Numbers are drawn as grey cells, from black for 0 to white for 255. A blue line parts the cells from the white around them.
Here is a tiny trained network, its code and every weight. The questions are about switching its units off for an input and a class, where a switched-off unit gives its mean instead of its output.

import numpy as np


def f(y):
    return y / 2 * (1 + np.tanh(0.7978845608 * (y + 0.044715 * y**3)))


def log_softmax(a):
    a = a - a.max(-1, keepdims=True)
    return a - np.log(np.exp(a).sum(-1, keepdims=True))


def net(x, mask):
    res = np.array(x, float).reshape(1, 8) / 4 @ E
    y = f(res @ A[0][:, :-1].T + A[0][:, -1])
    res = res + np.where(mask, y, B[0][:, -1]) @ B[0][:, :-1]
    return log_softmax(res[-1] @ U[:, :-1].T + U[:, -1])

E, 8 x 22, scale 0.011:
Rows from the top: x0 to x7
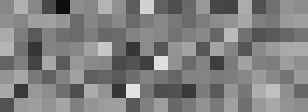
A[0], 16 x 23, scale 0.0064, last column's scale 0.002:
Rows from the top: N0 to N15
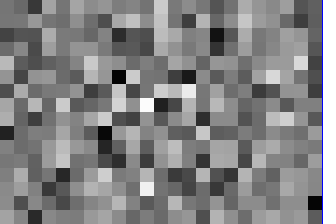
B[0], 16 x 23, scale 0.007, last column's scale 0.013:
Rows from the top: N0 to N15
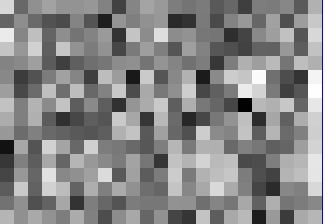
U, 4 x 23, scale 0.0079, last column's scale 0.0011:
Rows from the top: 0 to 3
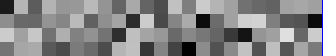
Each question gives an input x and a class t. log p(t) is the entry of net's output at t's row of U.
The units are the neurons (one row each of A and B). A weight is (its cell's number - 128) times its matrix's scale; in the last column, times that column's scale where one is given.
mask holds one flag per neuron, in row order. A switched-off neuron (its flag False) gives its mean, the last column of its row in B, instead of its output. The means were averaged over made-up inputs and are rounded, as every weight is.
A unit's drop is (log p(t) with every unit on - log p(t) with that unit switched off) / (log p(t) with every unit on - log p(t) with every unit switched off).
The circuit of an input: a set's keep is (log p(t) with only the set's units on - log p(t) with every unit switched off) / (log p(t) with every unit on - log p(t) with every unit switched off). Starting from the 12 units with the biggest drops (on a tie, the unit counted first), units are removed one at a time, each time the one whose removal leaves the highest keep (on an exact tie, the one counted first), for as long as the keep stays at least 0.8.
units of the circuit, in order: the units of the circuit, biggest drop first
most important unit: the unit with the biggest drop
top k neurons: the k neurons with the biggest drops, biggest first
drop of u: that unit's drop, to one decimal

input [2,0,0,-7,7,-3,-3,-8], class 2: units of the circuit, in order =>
(N2)
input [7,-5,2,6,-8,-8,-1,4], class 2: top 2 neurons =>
(N7 N11)
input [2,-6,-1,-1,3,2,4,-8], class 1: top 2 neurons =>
(N5 N7)
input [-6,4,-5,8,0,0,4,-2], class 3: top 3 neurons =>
(N8 N15 N4)
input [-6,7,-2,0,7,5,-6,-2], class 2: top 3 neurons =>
(N2 N3 N5)
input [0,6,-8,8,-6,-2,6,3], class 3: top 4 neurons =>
(N8 N15 N6 N4)
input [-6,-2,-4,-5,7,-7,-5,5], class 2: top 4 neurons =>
(N2 N3 N0 N12)
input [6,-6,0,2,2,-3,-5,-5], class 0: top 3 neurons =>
(N12 N5 N13)
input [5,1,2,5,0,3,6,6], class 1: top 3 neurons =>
(N5 N11 N10)
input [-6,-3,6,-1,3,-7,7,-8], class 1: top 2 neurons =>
(N5 N12)
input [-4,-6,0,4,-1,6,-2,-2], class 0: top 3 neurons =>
(N11 N1 N9)
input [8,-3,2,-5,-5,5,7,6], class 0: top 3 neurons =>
(N12 N13 N6)
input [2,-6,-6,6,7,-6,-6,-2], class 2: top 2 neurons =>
(N2 N5)
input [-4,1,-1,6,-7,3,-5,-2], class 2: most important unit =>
N7
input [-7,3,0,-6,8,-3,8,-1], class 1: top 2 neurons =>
(N5 N7)
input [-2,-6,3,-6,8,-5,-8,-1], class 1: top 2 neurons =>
(N6 N7)
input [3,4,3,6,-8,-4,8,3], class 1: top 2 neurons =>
(N5 N2)
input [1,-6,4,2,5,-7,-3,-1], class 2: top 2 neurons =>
(N5 N2)
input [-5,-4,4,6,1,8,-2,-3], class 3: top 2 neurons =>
(N8 N15)
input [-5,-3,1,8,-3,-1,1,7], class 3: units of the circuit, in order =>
(N8)
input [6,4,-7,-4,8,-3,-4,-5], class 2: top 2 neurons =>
(N2 N3)
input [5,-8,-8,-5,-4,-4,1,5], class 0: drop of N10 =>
-0.1
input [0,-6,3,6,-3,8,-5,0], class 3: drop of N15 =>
0.4
